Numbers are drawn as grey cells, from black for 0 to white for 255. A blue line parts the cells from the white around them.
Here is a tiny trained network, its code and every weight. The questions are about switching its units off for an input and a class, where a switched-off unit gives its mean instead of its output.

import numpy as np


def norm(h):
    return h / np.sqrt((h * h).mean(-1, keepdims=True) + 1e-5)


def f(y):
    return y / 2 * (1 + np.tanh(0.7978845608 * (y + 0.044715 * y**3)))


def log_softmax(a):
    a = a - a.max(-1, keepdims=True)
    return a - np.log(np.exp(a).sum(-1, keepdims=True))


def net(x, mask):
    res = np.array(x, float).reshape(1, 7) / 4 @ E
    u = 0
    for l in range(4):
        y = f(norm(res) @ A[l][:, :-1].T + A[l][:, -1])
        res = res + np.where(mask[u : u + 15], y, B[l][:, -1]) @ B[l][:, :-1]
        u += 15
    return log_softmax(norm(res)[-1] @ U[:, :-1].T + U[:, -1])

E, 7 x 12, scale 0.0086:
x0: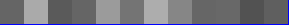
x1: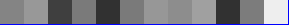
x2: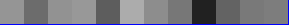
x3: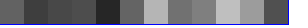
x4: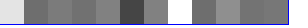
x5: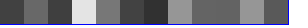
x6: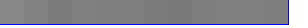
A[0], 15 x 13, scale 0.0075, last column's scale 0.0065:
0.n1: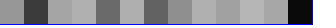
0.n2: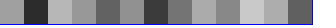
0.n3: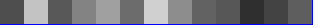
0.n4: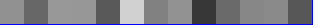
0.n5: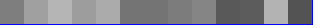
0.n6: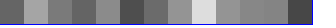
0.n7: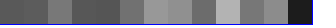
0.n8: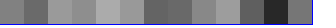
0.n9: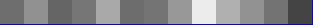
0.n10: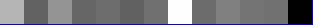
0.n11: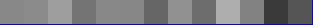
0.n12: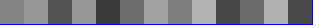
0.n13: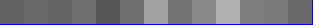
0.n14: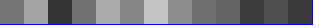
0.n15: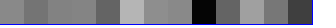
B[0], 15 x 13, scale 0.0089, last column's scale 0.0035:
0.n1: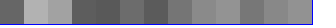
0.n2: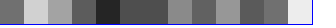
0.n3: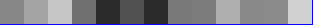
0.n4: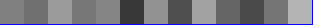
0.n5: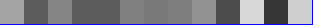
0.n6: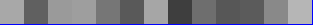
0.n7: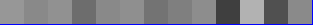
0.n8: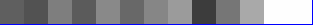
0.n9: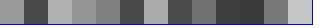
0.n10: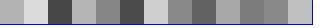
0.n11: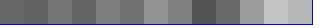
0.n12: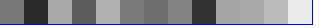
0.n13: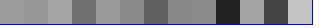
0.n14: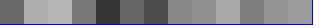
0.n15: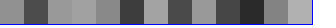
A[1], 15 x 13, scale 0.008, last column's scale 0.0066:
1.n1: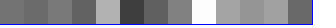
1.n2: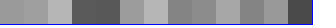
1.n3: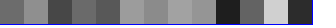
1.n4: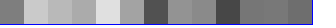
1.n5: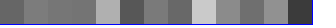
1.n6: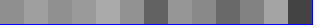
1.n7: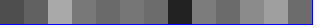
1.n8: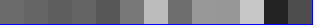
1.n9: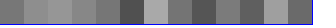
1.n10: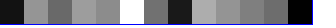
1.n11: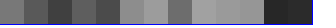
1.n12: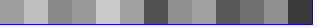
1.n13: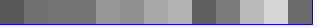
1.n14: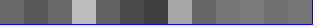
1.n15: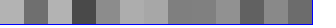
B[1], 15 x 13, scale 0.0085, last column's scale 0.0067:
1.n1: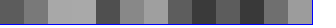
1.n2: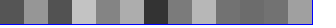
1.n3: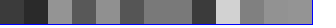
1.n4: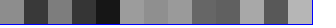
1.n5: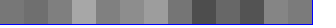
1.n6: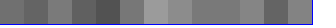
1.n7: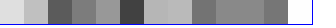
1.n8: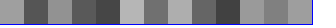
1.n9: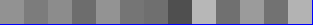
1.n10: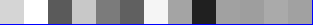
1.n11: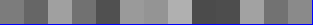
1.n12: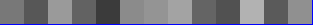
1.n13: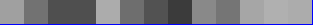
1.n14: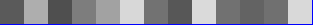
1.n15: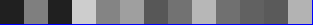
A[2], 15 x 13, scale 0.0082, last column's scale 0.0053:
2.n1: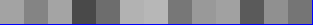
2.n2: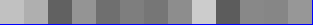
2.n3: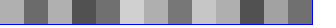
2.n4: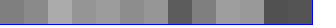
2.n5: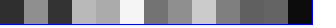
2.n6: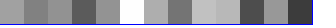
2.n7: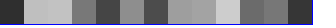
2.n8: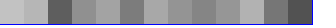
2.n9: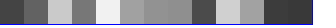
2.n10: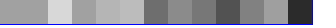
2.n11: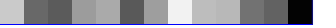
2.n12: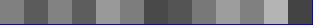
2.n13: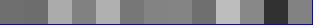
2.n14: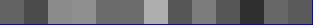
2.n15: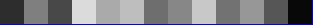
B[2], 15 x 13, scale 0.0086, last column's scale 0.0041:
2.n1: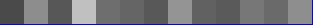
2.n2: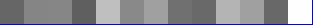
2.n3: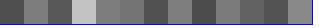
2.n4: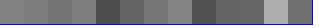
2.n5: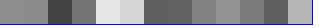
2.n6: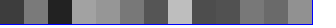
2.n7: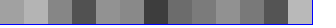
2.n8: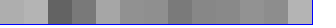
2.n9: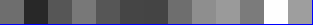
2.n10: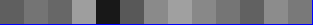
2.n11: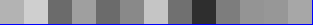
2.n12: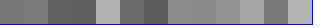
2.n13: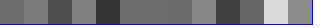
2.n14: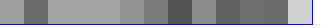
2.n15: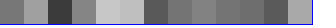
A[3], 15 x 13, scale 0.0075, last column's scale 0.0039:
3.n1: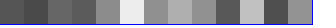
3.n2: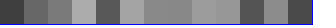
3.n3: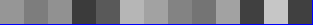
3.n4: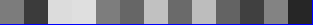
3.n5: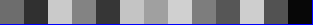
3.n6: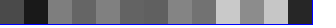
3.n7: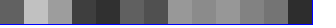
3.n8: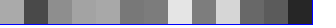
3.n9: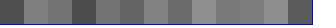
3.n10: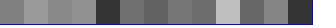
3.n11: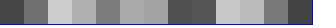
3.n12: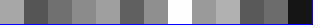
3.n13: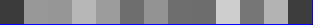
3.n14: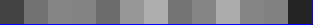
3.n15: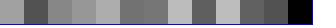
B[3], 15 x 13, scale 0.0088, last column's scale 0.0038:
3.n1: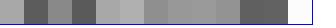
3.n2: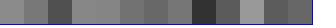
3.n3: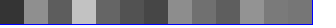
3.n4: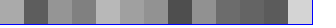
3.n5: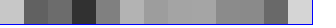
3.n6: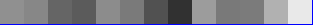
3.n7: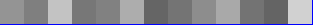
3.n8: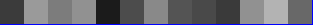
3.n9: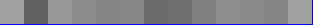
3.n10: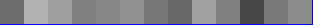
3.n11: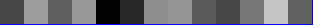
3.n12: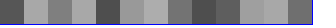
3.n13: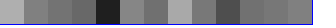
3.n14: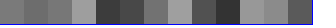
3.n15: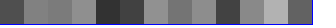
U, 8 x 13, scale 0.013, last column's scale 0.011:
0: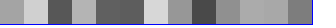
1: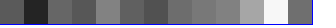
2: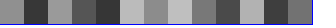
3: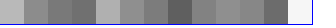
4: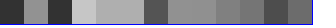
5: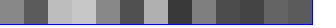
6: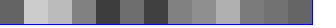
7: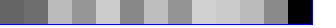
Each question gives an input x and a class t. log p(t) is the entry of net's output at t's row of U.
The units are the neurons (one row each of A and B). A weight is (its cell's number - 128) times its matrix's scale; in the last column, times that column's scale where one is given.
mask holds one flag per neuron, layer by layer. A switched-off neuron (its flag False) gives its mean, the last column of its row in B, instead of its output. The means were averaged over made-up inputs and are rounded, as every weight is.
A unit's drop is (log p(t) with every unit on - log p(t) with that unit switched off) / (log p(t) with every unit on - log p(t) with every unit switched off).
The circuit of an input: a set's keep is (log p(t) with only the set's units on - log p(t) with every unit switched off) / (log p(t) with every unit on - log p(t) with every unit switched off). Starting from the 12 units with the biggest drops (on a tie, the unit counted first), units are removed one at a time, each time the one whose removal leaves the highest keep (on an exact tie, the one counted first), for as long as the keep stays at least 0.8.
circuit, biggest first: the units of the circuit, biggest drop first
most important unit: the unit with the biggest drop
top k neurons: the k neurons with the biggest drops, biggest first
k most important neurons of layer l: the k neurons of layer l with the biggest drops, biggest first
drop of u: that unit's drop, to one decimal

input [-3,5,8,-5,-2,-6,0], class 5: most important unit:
0.n4
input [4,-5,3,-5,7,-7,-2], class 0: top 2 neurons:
(0.n10; 1.n14)
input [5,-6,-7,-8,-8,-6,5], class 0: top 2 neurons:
(1.n10; 0.n13)
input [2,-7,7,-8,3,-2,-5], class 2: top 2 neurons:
(1.n4; 0.n12)
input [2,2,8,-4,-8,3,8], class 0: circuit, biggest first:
(1.n10; 1.n7)
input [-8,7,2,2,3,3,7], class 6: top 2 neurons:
(0.n2; 0.n8)
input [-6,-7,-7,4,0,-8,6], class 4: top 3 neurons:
(0.n12; 1.n2; 1.n15)
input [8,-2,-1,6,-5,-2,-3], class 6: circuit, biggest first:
(0.n3; 0.n14)
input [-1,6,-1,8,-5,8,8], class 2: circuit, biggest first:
(1.n8; 1.n11; 0.n8)
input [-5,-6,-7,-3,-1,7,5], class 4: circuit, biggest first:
(1.n14; 2.n15)
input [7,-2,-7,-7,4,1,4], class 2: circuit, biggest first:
(1.n4; 1.n12)
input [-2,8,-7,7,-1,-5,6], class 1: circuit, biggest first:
(0.n12; 1.n3)
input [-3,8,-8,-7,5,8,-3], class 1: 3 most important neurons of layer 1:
(1.n3; 1.n15; 1.n2)
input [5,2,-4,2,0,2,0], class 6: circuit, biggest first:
(0.n3)
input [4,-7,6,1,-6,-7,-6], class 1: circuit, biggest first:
(0.n8; 2.n9)
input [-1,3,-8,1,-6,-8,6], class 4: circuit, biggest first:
(2.n6; 2.n3)
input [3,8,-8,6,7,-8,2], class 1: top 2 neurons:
(1.n7; 0.n12)
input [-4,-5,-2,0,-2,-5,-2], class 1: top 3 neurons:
(0.n8; 1.n14; 0.n11)
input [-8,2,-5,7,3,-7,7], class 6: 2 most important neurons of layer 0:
(0.n2; 0.n5)
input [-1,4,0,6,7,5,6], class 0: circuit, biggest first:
(0.n10)
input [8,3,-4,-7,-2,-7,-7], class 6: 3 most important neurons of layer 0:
(0.n3; 0.n14; 0.n13)
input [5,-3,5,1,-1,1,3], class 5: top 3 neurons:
(0.n15; 0.n4; 0.n2)
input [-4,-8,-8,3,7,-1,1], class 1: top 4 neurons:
(1.n7; 0.n8; 2.n9; 0.n11)
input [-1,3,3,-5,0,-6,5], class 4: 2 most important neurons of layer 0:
(0.n13; 0.n8)
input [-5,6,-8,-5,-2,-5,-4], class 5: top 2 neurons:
(1.n1; 0.n8)
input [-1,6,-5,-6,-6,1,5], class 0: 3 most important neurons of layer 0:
(0.n8; 0.n13; 0.n11)
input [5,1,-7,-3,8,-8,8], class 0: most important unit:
0.n10
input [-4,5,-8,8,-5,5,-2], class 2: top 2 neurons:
(1.n8; 1.n11)
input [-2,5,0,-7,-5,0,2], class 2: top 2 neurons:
(0.n8; 1.n4)
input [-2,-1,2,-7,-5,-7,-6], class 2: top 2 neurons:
(1.n4; 1.n12)
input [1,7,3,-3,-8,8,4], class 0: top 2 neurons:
(1.n10; 0.n8)
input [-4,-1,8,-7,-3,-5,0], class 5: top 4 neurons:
(0.n4; 0.n15; 0.n13; 2.n14)
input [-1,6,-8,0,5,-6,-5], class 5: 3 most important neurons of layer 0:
(0.n8; 0.n9; 0.n6)
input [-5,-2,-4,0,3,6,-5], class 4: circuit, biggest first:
(1.n14)
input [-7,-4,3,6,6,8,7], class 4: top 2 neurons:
(1.n14; 1.n7)
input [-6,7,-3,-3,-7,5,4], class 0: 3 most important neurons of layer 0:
(0.n8; 0.n11; 0.n3)
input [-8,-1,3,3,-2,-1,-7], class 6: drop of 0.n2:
0.1
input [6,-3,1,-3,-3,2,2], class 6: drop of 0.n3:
0.8
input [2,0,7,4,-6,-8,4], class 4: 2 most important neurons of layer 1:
(1.n15; 1.n2)
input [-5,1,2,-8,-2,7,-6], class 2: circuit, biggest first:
(1.n4)
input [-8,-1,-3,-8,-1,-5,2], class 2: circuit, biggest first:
(1.n4; 1.n12)
